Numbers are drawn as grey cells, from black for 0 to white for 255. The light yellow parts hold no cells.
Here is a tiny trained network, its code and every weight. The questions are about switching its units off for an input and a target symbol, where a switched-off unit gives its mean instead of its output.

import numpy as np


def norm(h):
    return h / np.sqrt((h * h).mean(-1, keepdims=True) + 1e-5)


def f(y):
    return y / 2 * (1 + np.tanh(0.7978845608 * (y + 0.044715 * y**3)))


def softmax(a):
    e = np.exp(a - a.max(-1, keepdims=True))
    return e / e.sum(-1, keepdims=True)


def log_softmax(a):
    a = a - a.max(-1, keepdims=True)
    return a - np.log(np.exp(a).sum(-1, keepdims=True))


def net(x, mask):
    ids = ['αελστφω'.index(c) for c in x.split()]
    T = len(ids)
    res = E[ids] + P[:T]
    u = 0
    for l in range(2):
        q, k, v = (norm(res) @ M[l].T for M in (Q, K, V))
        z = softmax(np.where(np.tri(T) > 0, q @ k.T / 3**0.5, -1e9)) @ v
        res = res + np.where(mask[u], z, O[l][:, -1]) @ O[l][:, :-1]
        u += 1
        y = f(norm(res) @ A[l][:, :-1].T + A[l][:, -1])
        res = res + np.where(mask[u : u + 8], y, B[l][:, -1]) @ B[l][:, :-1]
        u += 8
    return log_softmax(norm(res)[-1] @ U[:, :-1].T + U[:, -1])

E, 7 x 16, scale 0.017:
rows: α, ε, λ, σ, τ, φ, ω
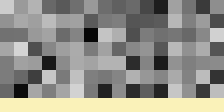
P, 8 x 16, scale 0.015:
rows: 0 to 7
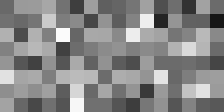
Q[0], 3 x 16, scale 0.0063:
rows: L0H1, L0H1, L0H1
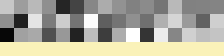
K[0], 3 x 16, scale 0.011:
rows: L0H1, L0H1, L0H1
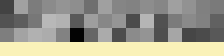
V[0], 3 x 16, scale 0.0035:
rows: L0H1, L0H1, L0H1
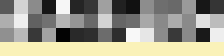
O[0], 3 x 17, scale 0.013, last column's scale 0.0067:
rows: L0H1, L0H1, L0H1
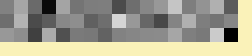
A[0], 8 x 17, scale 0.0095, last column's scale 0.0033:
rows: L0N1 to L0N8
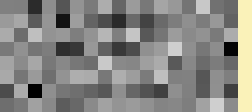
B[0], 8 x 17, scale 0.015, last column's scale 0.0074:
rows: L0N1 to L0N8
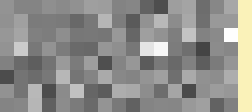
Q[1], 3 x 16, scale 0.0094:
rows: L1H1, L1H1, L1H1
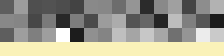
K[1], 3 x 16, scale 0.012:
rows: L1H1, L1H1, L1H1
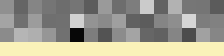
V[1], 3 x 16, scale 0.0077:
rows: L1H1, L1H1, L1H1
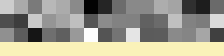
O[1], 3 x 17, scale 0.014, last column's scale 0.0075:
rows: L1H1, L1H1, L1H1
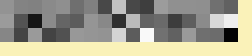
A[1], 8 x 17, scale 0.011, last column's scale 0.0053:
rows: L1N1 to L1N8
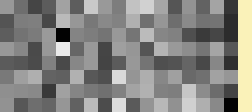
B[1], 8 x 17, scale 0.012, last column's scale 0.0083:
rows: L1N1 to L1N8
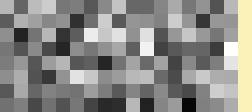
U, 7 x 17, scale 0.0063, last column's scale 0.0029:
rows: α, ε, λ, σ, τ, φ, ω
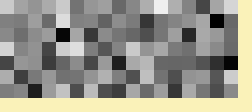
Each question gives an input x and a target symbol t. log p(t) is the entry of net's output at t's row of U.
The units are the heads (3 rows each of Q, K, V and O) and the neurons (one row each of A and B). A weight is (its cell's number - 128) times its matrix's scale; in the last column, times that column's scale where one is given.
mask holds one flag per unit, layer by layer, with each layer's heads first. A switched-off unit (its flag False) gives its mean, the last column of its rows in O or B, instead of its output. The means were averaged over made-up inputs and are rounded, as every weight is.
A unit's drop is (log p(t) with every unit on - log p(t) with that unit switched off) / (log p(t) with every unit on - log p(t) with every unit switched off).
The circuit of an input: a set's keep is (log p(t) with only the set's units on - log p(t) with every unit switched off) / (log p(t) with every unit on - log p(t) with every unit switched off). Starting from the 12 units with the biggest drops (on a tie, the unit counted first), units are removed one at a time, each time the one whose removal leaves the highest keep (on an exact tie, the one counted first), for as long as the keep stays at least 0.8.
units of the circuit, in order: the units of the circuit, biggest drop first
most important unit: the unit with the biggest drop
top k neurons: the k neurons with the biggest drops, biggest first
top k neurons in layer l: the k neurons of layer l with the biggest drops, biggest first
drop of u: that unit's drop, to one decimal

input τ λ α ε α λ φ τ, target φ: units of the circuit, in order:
(L1H1, L1N3, L0H1)
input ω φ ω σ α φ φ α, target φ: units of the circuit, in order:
(L1H1, L1N3)
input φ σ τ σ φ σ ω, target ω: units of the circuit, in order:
(L1H1, L1N5)
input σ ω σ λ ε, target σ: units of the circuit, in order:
(L0H1, L0N7)
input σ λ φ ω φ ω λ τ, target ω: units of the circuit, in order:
(L1N5, L1H1, L0H1)
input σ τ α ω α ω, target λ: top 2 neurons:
(L0N7, L1N8)
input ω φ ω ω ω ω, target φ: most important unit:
L1N4
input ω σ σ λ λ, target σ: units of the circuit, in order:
(L0H1, L0N7, L1N6)
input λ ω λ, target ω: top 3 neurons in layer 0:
(L0N5, L0N7, L0N3)
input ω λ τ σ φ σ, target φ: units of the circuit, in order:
(L1N4, L1N1)
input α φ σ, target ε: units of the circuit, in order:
(L1H1, L0N4)
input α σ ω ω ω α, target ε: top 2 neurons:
(L0N4, L1N4)
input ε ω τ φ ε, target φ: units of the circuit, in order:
(L1H1, L1N3, L0N1)
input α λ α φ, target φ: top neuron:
(L0N1)
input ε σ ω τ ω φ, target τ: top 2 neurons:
(L1N4, L1N8)
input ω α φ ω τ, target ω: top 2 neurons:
(L1N5, L1N4)
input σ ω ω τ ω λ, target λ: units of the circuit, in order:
(L0H1, L0N7, L1N8, L1H1)
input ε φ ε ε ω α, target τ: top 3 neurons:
(L1N4, L1N8, L0N6)
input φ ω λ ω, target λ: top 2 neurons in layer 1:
(L1N5, L1N4)
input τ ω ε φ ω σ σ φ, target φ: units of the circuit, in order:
(L1H1)
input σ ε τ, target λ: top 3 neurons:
(L0N7, L1N8, L1N1)
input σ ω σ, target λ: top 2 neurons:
(L0N7, L1N8)
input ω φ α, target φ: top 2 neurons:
(L1N4, L0N3)
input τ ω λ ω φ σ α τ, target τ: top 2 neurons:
(L0N3, L1N2)
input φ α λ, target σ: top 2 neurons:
(L1N6, L1N8)
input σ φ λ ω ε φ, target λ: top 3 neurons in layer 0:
(L0N7, L0N6, L0N3)
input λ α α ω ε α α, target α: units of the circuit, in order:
(L0N2)
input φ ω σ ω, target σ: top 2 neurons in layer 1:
(L1N6, L1N4)
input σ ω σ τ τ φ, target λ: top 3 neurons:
(L0N7, L1N8, L1N1)
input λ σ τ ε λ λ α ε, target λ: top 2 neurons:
(L0N7, L0N2)
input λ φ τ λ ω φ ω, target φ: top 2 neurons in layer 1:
(L1N8, L1N5)
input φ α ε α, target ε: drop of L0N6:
0.1
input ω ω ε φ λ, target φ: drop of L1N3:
0.2
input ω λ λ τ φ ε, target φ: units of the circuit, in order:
(L1N4)
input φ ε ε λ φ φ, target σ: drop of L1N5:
0.0
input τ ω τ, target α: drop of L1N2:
0.1
